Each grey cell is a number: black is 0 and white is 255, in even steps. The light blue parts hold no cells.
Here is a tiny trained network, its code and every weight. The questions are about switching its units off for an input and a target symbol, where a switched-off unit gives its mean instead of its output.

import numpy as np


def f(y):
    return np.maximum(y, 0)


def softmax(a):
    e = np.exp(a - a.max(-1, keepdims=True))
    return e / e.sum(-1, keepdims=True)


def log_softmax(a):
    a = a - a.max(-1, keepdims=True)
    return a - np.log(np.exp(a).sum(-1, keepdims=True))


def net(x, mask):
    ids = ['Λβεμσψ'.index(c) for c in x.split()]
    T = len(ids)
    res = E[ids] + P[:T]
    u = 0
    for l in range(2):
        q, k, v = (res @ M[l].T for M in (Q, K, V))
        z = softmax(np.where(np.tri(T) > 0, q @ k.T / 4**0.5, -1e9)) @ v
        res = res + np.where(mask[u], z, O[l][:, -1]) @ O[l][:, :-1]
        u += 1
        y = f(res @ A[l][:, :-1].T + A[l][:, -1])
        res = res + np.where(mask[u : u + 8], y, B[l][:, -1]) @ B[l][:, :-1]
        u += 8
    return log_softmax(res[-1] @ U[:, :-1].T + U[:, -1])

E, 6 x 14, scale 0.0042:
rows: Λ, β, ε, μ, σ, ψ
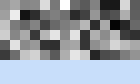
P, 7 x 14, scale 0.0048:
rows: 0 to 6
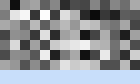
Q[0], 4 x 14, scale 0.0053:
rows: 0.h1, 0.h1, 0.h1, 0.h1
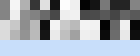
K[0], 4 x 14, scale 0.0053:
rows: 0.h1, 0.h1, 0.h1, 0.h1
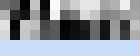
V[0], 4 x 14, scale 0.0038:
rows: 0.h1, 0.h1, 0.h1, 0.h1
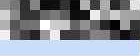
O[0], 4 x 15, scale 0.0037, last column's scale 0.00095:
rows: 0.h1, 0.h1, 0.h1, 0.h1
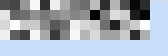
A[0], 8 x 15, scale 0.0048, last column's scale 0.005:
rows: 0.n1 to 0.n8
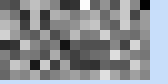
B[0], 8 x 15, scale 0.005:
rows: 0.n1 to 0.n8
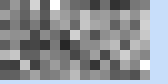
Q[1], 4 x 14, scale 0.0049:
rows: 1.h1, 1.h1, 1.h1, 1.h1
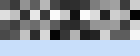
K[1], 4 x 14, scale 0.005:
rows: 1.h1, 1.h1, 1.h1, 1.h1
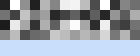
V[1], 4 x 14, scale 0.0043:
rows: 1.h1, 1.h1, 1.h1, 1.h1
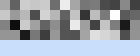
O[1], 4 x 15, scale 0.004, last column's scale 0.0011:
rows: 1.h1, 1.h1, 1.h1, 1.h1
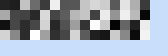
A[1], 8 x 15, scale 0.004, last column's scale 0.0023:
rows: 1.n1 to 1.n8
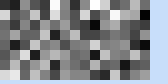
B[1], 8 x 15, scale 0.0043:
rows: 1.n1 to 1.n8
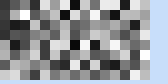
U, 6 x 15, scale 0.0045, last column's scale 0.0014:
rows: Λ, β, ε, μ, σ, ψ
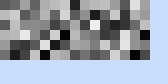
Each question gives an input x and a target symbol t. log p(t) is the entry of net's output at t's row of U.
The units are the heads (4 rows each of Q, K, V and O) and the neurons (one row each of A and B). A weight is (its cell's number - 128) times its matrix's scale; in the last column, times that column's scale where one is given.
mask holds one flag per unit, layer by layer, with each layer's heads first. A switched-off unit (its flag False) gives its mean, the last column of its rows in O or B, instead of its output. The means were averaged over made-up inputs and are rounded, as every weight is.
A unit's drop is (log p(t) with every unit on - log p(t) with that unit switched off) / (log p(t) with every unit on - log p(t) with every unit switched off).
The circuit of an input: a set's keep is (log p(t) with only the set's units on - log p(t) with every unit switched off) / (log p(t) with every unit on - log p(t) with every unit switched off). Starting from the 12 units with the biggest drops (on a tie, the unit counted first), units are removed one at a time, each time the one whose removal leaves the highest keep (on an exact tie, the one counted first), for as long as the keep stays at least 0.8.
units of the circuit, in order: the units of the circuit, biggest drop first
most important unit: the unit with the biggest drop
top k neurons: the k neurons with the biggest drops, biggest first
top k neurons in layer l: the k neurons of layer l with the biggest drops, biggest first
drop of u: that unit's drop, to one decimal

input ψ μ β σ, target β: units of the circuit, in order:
[1.h1 1.n8 0.n3 0.n2]
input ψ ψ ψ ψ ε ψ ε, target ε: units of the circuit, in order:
[0.n5 1.h1 0.h1 1.n7]
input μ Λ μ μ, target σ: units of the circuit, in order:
[0.h1 1.h1]
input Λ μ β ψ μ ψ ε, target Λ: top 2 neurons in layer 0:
[0.n3 0.n5]
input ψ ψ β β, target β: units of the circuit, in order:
[1.h1 1.n8 0.n3 0.n2]
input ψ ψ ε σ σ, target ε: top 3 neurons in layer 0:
[0.n5 0.n7 0.n8]
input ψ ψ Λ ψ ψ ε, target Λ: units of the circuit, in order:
[0.h1 1.n1 1.h1]
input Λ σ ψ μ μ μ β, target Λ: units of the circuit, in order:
[1.h1 1.n1 0.n3]
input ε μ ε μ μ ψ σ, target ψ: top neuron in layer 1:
[1.n5]
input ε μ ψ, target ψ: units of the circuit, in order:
[0.h1 1.n5 1.h1 0.n4]
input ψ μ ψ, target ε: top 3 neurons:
[0.n5 0.n7 1.n7]
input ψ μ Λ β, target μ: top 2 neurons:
[0.n7 1.n6]
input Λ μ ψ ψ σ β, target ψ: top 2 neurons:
[0.n7 1.n3]
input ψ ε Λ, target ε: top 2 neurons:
[0.n5 1.n7]
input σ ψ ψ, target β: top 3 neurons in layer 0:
[0.n5 0.n7 0.n6]
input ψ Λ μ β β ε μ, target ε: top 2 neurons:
[0.n5 0.n7]
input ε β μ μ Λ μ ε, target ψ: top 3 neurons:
[1.n5 0.n3 0.n2]
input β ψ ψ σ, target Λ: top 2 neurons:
[1.n1 0.n5]
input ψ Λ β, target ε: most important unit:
0.n5
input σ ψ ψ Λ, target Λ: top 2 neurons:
[1.n1 0.n5]
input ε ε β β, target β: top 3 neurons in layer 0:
[0.n3 0.n2 0.n7]
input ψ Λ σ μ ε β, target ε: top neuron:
[1.n7]
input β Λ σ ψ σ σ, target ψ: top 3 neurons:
[0.n7 1.n3 1.n6]
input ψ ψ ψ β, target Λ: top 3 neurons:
[1.n1 0.n5 0.n7]
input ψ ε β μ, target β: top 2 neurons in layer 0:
[0.n3 0.n7]
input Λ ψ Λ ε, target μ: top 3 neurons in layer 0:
[0.n7 0.n3 0.n4]
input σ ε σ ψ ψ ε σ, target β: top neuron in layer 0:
[0.n5]
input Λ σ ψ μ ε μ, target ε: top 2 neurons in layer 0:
[0.n3 0.n2]
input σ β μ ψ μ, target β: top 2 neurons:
[0.n5 1.n8]
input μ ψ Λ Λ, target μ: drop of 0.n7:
0.2
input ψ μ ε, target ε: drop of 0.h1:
0.5
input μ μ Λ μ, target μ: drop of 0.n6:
0.0
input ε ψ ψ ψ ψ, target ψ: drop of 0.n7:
0.1
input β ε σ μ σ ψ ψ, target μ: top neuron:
[1.n2]
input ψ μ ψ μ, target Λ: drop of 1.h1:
0.8
